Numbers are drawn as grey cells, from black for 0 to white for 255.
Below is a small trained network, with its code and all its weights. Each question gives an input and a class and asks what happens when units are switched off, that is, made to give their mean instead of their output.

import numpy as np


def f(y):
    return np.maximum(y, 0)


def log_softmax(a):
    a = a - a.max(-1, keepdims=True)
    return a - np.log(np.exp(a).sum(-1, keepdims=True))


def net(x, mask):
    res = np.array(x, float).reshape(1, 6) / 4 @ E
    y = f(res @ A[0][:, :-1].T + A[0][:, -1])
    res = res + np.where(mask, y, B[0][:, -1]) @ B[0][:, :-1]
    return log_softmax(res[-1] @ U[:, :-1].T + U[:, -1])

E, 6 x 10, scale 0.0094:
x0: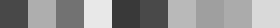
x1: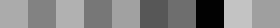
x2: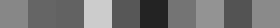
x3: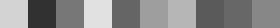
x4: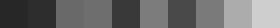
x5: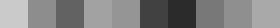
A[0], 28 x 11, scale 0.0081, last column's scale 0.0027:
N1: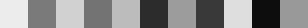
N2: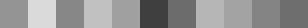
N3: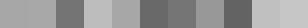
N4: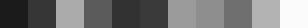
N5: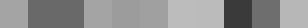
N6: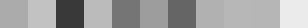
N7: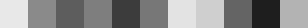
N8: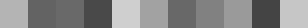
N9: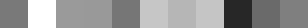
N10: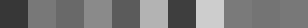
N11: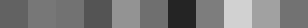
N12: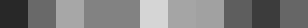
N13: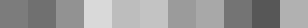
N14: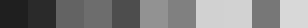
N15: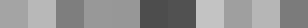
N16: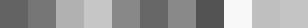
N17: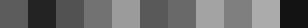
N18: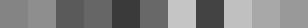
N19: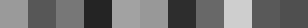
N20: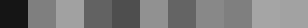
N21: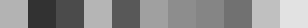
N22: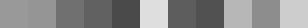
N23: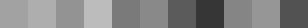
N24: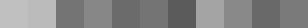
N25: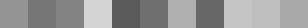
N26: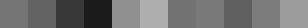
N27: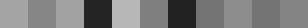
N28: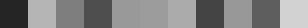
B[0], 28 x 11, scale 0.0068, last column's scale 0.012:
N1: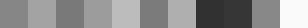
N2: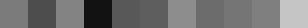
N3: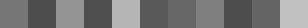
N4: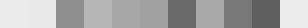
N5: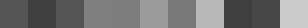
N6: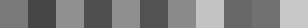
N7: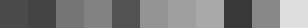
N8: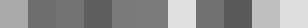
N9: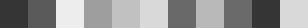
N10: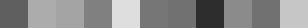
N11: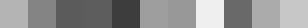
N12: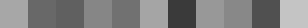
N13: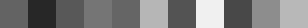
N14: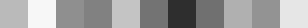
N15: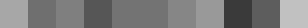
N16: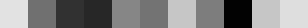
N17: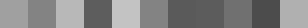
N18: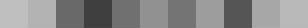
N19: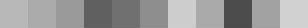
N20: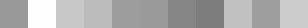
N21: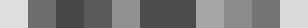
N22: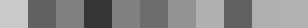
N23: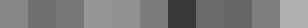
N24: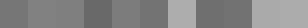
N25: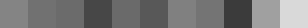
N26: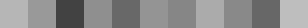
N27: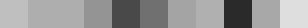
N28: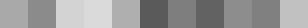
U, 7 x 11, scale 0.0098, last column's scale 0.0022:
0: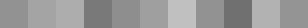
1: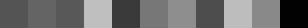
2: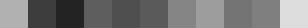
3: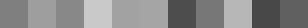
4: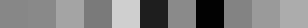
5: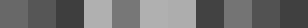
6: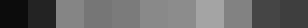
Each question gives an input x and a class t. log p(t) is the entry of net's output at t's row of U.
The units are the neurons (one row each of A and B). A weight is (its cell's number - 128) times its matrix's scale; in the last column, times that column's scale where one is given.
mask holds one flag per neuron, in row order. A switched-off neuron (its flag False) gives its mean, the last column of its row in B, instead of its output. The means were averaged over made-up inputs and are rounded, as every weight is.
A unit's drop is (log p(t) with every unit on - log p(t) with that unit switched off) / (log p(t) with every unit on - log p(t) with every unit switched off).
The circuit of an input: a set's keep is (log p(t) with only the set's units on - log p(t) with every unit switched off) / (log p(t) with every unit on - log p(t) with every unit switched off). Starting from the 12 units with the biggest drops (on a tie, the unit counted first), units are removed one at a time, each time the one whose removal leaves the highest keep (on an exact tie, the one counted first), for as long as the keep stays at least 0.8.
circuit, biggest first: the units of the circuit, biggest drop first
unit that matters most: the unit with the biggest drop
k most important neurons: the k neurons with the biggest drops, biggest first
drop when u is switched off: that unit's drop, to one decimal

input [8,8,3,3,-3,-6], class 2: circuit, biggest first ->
N16, N25
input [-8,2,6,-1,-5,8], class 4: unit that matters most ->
N1
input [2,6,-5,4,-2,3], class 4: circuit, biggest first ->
N1, N11
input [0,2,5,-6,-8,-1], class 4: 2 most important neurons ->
N1, N11
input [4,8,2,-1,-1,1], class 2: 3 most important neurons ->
N16, N10, N14
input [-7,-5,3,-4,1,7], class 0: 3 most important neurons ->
N21, N27, N19
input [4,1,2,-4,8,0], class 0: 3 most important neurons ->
N11, N4, N16
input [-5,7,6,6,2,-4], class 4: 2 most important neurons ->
N1, N11
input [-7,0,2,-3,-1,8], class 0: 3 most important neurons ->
N27, N19, N21
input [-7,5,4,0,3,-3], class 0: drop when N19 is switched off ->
0.2
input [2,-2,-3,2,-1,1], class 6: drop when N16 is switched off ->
0.1
